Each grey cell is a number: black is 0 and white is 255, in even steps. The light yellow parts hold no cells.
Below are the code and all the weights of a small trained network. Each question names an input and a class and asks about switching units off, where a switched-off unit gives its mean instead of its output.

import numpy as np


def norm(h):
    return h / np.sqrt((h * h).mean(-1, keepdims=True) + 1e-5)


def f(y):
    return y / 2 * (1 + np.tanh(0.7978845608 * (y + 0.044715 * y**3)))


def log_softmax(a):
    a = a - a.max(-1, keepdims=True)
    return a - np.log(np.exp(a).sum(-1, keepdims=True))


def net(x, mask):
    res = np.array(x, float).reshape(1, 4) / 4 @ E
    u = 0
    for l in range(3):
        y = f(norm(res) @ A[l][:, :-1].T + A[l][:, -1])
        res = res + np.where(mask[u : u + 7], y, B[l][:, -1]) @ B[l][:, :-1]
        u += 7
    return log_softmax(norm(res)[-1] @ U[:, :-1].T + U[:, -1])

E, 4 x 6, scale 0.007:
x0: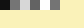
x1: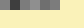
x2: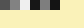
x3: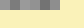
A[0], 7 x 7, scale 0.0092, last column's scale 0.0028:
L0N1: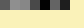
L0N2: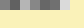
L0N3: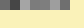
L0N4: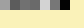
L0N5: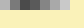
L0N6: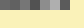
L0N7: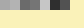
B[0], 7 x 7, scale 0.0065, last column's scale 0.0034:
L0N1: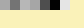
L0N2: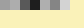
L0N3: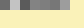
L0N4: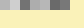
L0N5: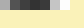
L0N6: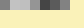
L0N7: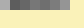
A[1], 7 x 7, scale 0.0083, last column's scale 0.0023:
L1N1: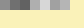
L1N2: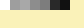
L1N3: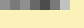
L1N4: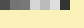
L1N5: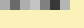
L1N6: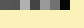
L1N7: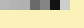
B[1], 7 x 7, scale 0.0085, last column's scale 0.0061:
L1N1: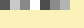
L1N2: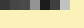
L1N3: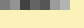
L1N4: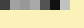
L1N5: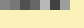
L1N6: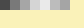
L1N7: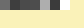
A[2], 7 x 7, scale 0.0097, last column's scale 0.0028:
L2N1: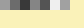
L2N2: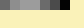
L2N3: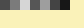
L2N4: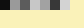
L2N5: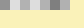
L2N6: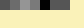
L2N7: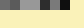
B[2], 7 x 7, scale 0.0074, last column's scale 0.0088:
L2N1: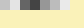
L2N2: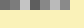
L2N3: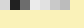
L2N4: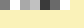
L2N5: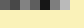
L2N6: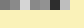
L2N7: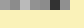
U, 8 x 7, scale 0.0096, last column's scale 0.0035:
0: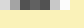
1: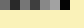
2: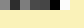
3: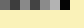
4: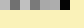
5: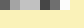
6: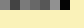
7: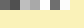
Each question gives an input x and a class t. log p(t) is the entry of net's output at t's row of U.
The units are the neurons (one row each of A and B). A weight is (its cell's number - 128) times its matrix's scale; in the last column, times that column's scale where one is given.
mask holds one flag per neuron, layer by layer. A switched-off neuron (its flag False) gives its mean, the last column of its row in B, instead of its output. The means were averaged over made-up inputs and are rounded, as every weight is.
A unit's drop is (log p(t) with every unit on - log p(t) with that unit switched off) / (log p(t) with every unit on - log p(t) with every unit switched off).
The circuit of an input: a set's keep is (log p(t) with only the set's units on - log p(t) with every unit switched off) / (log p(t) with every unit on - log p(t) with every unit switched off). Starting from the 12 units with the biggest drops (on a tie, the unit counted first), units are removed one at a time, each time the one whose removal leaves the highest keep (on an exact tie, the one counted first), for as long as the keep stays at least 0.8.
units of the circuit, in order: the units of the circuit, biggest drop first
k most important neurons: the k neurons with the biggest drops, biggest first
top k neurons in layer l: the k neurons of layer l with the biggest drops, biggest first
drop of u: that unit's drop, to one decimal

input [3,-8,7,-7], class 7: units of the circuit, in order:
L2N3
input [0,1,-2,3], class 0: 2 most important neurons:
L0N5, L1N2
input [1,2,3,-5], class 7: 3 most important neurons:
L1N6, L2N3, L2N5
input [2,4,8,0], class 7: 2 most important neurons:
L1N6, L2N3
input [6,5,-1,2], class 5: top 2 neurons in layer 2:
L2N4, L2N5
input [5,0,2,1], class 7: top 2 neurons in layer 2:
L2N3, L2N1
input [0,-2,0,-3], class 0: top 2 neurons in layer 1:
L1N4, L1N7
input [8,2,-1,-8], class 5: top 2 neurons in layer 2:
L2N4, L2N5
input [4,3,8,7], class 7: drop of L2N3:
0.1
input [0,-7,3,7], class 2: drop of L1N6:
0.0
